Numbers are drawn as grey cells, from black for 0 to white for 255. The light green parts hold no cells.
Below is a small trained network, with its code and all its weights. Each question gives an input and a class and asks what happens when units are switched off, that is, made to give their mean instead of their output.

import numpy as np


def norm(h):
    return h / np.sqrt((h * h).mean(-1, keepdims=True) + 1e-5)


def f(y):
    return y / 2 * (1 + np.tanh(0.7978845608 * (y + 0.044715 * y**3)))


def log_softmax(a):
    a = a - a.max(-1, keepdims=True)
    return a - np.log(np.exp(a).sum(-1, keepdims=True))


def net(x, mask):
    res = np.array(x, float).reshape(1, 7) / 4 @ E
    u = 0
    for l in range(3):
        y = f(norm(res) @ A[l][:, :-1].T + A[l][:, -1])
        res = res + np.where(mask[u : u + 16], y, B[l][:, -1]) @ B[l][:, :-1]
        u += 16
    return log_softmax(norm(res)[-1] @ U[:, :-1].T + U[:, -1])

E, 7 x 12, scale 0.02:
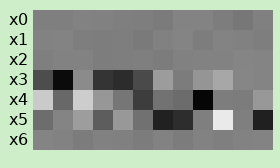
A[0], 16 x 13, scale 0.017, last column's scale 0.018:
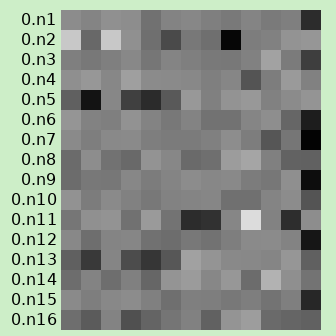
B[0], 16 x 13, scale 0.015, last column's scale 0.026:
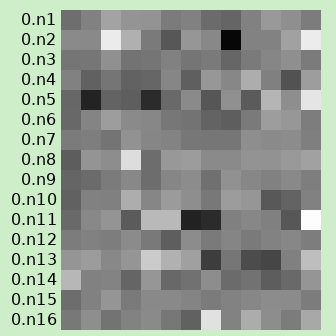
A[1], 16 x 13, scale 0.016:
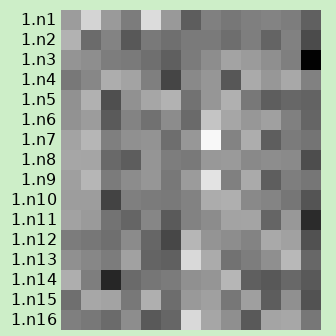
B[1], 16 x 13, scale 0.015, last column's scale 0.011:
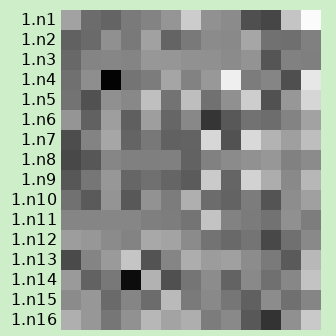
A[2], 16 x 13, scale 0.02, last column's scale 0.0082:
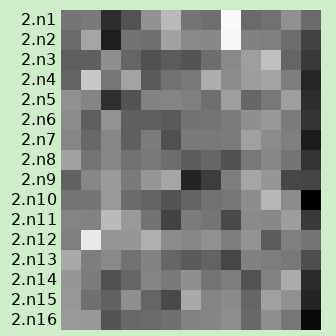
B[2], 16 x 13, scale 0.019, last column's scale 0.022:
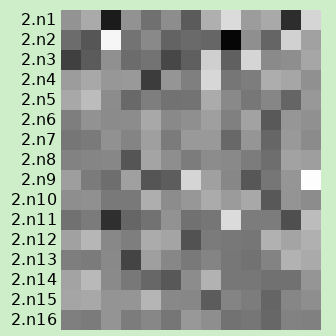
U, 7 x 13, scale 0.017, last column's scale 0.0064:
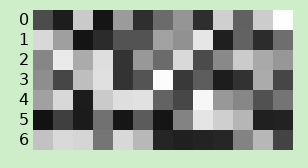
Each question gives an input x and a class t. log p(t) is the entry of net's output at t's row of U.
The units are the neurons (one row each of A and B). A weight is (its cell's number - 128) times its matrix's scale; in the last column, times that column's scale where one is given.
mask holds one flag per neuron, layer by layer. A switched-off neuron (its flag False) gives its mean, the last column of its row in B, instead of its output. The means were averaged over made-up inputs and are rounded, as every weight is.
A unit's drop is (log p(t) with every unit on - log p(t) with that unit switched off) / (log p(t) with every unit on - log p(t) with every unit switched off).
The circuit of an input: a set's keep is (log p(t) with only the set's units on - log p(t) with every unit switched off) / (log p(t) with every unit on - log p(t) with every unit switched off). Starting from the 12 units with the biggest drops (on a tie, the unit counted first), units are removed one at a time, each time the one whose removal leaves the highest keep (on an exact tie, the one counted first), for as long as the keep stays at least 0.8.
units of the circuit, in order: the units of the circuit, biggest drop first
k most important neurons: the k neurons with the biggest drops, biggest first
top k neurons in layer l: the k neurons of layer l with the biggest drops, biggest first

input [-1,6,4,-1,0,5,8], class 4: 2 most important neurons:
[0.n2, 0.n5]
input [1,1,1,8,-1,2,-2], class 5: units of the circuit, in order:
[0.n2]
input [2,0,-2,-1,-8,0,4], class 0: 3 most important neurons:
[0.n11, 0.n5, 0.n2]
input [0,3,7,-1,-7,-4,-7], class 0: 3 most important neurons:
[0.n5, 0.n11, 0.n2]
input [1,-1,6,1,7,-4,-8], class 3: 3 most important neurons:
[0.n11, 2.n1, 0.n16]
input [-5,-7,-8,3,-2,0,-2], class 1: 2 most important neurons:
[0.n2, 0.n11]
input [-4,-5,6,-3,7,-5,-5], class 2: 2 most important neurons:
[0.n11, 0.n5]
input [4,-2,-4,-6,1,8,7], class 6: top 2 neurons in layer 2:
[2.n1, 2.n11]
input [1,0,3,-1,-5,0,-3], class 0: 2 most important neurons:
[0.n11, 0.n5]
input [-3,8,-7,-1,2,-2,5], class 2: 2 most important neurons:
[0.n11, 0.n5]
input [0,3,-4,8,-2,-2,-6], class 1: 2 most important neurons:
[0.n2, 0.n11]
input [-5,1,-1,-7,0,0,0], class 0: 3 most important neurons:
[0.n11, 0.n2, 0.n13]
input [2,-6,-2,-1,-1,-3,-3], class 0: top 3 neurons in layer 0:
[0.n11, 0.n5, 0.n2]
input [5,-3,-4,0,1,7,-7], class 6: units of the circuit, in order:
[0.n11]
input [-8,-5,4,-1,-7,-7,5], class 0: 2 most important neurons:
[0.n5, 0.n11]
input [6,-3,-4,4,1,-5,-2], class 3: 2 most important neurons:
[1.n4, 0.n11]
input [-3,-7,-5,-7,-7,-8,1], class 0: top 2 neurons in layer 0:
[0.n5, 0.n11]
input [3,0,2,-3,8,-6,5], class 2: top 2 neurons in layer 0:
[0.n11, 0.n5]
